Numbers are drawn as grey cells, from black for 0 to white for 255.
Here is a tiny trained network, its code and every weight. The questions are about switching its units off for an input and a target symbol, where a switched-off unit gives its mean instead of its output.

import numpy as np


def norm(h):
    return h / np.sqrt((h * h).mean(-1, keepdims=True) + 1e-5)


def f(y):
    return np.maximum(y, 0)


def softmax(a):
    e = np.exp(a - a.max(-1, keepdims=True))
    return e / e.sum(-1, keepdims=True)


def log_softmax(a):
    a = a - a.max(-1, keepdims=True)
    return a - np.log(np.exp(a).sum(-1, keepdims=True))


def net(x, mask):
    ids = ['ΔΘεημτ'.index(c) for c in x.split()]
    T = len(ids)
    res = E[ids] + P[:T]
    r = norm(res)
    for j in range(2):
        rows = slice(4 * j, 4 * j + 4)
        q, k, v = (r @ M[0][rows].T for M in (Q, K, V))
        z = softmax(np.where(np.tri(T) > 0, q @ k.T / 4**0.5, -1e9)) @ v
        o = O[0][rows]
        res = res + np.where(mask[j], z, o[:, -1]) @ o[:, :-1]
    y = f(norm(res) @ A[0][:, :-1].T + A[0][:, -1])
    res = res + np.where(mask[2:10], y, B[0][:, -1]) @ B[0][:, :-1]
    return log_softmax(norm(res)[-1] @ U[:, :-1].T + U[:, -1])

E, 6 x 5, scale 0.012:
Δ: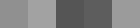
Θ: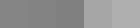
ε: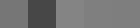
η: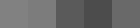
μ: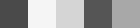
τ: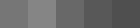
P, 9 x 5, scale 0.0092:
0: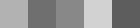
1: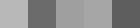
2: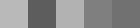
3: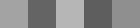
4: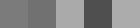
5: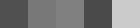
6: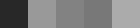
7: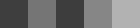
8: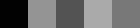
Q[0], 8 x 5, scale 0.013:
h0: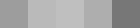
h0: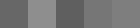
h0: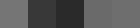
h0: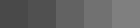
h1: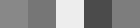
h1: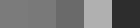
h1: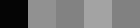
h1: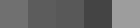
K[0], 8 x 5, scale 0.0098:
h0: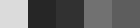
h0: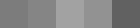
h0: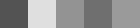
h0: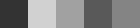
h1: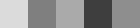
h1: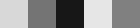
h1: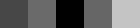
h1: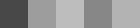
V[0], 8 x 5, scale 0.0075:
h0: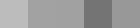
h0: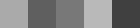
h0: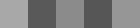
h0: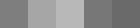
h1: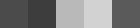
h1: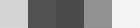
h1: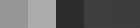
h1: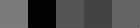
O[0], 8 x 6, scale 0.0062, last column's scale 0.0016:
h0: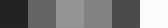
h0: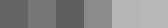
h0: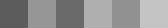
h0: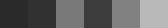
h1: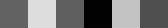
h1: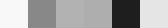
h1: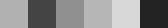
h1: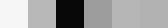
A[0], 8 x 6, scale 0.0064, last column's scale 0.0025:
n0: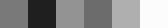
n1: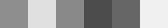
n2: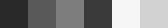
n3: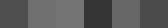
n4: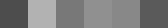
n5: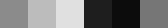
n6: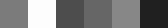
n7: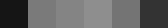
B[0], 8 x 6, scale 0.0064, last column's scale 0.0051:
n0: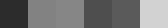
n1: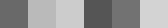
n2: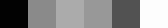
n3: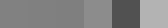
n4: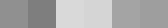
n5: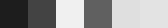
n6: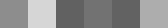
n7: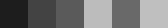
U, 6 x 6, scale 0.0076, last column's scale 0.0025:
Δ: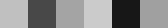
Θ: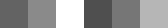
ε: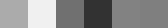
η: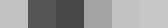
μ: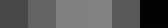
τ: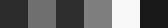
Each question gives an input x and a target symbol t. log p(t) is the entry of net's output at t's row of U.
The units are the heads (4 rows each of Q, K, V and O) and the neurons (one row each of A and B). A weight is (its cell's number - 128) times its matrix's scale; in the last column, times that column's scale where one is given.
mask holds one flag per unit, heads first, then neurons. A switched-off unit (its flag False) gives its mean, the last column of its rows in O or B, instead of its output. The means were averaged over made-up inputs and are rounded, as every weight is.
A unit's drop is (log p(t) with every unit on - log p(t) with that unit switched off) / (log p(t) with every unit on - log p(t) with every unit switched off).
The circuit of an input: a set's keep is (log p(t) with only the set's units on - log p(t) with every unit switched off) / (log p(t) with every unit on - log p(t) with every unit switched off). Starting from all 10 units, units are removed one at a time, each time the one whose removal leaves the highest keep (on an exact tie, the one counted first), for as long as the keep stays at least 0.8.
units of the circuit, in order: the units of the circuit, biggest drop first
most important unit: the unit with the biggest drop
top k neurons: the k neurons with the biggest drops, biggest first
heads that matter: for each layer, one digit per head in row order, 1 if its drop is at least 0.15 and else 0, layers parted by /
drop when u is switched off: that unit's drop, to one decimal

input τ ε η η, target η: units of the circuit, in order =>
h1
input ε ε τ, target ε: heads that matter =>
01
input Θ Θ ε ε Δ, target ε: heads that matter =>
01
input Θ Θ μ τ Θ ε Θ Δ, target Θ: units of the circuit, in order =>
h1; h0
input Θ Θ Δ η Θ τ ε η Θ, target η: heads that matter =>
11
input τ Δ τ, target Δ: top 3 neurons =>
n5; n2; n7
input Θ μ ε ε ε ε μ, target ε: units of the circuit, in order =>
h1; n6
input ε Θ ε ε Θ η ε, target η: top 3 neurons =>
n2; n5; n7
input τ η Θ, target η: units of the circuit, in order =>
h1; n2
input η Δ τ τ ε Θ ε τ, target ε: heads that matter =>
10
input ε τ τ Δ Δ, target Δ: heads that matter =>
01
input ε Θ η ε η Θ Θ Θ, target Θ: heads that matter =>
11
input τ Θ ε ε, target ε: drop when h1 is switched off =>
0.9
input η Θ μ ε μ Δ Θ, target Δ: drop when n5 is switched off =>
0.2
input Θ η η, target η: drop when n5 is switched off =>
0.0
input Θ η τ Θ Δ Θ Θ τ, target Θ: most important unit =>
h0
